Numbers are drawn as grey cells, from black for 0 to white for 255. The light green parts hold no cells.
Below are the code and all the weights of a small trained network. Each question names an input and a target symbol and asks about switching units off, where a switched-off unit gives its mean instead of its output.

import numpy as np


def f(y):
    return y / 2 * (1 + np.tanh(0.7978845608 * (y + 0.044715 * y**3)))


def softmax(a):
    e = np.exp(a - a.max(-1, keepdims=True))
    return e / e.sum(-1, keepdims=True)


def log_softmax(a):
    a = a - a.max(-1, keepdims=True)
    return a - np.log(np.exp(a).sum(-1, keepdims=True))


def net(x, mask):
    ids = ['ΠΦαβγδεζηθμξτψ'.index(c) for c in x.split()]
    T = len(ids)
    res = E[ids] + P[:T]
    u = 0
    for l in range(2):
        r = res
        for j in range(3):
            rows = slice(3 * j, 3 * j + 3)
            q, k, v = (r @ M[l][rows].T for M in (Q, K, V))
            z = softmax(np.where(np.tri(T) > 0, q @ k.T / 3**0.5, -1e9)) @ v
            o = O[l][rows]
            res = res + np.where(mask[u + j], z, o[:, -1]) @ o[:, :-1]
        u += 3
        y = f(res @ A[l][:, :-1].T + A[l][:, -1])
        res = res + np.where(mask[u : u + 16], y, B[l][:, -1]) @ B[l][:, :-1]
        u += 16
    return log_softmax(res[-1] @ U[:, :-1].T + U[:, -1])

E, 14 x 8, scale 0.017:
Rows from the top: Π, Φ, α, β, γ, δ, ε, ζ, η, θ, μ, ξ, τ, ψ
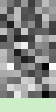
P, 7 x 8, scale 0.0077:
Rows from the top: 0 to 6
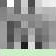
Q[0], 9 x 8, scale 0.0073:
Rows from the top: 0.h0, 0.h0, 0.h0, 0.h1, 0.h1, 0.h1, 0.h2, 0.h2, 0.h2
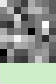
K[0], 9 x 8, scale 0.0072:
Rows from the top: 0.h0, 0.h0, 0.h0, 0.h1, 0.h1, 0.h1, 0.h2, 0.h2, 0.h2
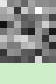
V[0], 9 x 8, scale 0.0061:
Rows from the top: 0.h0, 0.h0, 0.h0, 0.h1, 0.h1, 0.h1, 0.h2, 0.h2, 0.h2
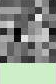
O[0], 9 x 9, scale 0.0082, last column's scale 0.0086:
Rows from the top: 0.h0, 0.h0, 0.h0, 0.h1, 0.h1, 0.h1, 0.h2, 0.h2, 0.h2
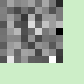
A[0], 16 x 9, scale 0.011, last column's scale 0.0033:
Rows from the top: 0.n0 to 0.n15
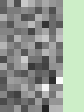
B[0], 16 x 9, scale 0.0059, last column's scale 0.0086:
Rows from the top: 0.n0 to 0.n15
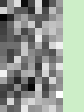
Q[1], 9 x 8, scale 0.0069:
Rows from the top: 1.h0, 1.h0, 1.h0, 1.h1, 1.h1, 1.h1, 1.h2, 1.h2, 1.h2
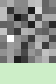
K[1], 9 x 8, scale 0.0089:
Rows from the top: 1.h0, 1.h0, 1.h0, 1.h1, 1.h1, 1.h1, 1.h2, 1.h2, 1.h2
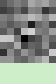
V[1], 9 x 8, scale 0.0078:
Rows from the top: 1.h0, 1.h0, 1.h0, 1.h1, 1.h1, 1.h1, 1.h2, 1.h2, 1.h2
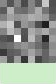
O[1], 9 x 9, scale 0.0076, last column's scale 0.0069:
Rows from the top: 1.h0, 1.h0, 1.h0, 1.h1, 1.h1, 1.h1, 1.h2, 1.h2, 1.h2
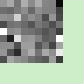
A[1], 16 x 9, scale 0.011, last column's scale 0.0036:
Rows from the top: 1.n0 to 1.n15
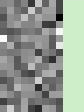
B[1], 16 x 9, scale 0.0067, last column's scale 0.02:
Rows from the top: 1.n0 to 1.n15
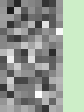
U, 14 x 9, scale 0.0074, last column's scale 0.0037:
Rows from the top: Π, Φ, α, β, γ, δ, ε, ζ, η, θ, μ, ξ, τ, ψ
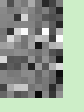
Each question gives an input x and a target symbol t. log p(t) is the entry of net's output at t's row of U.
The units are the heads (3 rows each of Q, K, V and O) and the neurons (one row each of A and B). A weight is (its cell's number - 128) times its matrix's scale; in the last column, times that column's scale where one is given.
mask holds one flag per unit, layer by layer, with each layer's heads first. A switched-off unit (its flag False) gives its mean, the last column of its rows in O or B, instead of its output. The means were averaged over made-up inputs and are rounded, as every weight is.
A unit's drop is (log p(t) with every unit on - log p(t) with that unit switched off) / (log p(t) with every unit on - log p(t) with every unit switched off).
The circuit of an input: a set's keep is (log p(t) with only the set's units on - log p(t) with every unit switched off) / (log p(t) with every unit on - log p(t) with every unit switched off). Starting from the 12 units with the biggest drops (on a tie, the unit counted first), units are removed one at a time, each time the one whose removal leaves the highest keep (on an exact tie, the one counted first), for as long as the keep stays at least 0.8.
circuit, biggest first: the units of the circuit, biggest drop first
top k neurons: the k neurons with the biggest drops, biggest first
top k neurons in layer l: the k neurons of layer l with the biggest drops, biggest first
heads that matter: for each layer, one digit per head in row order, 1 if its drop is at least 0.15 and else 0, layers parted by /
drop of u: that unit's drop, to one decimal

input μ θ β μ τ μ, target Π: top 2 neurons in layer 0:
[0.n3; 0.n0]
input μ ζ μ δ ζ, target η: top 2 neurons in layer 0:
[0.n14; 0.n10]
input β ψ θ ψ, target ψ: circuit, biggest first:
[0.h1; 1.h1; 0.n6; 1.n14]
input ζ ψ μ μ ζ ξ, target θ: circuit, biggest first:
[0.n13; 0.n0]
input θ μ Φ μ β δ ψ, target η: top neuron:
[0.n14]
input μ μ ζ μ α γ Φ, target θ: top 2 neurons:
[0.n5; 1.n11]
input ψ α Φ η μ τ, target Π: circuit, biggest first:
[1.h1; 0.n0; 1.n4]
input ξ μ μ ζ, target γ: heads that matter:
001 / 010
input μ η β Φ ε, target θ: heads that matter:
100 / 000
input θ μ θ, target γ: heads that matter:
101 / 000
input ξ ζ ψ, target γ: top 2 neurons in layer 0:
[0.n9; 0.n3]
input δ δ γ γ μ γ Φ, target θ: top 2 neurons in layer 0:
[0.n5; 0.n2]
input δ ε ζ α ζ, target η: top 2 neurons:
[0.n14; 0.n15]
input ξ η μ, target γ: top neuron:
[1.n11]
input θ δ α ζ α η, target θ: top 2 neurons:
[0.n9; 0.n2]
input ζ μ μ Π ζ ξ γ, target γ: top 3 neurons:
[1.n11; 0.n13; 1.n2]
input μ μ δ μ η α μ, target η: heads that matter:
001 / 011
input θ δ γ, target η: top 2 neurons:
[0.n14; 0.n15]
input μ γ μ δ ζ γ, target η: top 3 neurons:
[0.n14; 0.n10; 1.n5]
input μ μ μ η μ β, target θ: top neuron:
[0.n5]
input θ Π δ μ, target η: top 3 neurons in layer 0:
[0.n14; 0.n15; 0.n0]
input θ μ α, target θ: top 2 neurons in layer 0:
[0.n12; 0.n5]
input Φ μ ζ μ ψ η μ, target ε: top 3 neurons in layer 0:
[0.n9; 0.n13; 0.n11]
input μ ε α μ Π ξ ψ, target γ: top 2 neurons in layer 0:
[0.n3; 0.n9]
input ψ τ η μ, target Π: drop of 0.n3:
0.1
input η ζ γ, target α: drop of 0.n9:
0.1
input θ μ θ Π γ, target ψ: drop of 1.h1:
0.5
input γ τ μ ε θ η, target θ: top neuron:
[0.n2]
